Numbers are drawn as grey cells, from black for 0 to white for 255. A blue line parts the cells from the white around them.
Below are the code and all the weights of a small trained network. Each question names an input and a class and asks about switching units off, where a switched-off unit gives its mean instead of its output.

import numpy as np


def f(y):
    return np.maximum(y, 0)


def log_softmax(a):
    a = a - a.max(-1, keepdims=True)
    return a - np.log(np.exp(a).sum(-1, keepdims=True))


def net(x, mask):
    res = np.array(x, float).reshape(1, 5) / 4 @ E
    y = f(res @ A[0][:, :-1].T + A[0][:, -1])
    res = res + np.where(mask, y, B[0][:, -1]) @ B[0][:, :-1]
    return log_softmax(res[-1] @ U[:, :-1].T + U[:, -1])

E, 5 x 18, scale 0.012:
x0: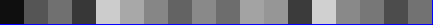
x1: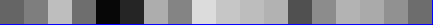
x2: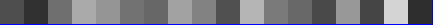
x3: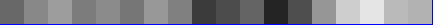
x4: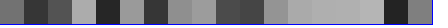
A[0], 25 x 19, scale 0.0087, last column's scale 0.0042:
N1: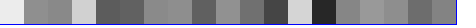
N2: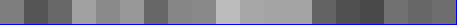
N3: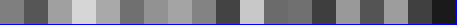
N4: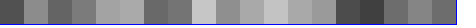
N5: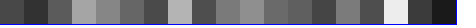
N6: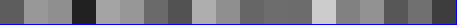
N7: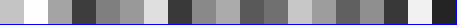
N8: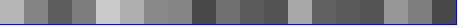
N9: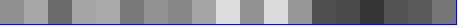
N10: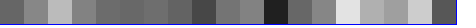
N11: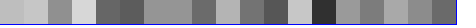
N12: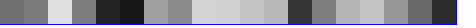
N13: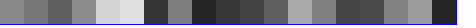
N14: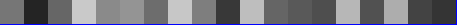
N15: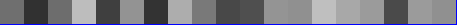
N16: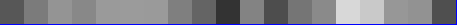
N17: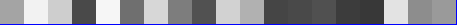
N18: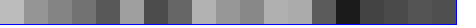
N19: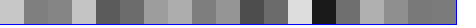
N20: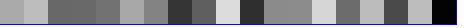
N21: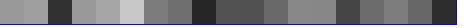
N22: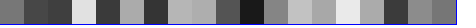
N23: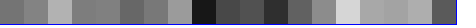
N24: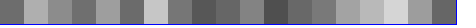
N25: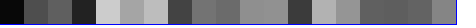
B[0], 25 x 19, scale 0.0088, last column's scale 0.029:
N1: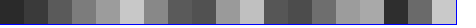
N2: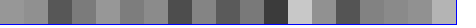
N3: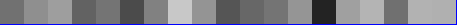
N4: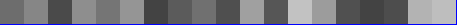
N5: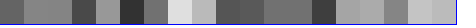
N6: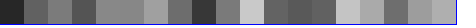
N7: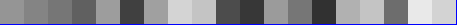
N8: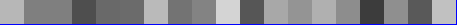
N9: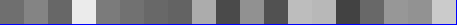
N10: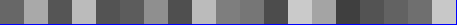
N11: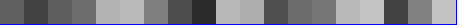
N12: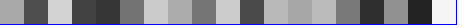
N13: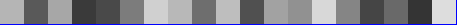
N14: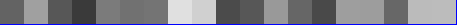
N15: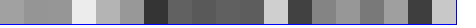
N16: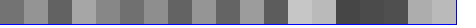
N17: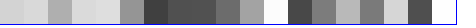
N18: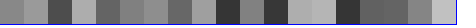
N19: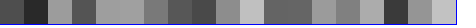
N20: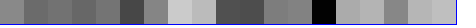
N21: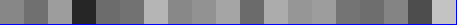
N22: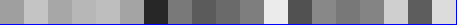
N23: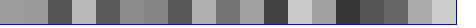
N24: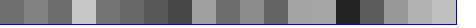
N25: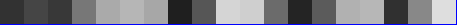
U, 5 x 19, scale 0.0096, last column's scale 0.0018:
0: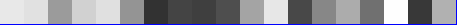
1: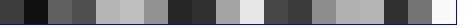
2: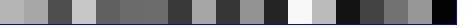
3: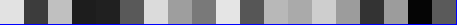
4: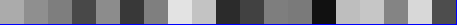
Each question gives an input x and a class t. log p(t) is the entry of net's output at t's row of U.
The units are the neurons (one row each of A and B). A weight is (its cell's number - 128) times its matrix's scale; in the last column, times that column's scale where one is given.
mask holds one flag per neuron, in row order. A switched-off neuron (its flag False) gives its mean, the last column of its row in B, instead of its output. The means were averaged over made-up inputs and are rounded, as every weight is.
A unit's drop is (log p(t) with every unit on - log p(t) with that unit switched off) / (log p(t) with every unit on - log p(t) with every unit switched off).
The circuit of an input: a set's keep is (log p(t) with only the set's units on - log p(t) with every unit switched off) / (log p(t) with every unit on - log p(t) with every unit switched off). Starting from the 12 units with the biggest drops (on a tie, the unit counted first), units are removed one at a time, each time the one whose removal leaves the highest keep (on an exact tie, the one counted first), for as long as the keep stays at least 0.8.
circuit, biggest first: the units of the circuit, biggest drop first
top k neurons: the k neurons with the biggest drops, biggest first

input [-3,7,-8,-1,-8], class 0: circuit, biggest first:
[N17]
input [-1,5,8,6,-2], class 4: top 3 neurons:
[N5; N14; N3]
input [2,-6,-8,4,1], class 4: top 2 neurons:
[N7; N20]
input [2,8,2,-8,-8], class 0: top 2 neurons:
[N17; N23]
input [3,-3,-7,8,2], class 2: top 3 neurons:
[N23; N10; N16]
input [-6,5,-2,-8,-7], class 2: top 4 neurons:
[N18; N9; N22; N15]
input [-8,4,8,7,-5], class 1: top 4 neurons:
[N11; N1; N19; N7]
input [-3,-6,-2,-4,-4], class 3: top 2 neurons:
[N13; N8]
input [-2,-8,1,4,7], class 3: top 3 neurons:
[N13; N17; N21]
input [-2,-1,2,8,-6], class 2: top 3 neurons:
[N23; N10; N24]
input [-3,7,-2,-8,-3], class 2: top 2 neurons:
[N9; N18]
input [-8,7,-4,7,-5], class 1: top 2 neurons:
[N11; N1]
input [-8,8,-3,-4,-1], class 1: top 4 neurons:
[N11; N1; N19; N13]
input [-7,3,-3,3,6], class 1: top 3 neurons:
[N17; N1; N19]
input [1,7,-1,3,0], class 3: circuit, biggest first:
[N12]
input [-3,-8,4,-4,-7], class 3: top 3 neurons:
[N13; N8; N21]
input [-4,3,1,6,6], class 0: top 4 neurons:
[N22; N15; N18; N9]
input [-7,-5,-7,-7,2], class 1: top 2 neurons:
[N1; N19]
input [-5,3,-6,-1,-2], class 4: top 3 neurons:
[N7; N25; N20]
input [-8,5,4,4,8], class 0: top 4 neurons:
[N22; N15; N25; N6]
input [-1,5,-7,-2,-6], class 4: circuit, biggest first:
[N7]
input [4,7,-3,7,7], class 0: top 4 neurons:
[N22; N15; N13; N18]
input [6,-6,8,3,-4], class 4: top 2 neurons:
[N5; N14]
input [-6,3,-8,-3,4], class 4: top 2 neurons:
[N7; N20]
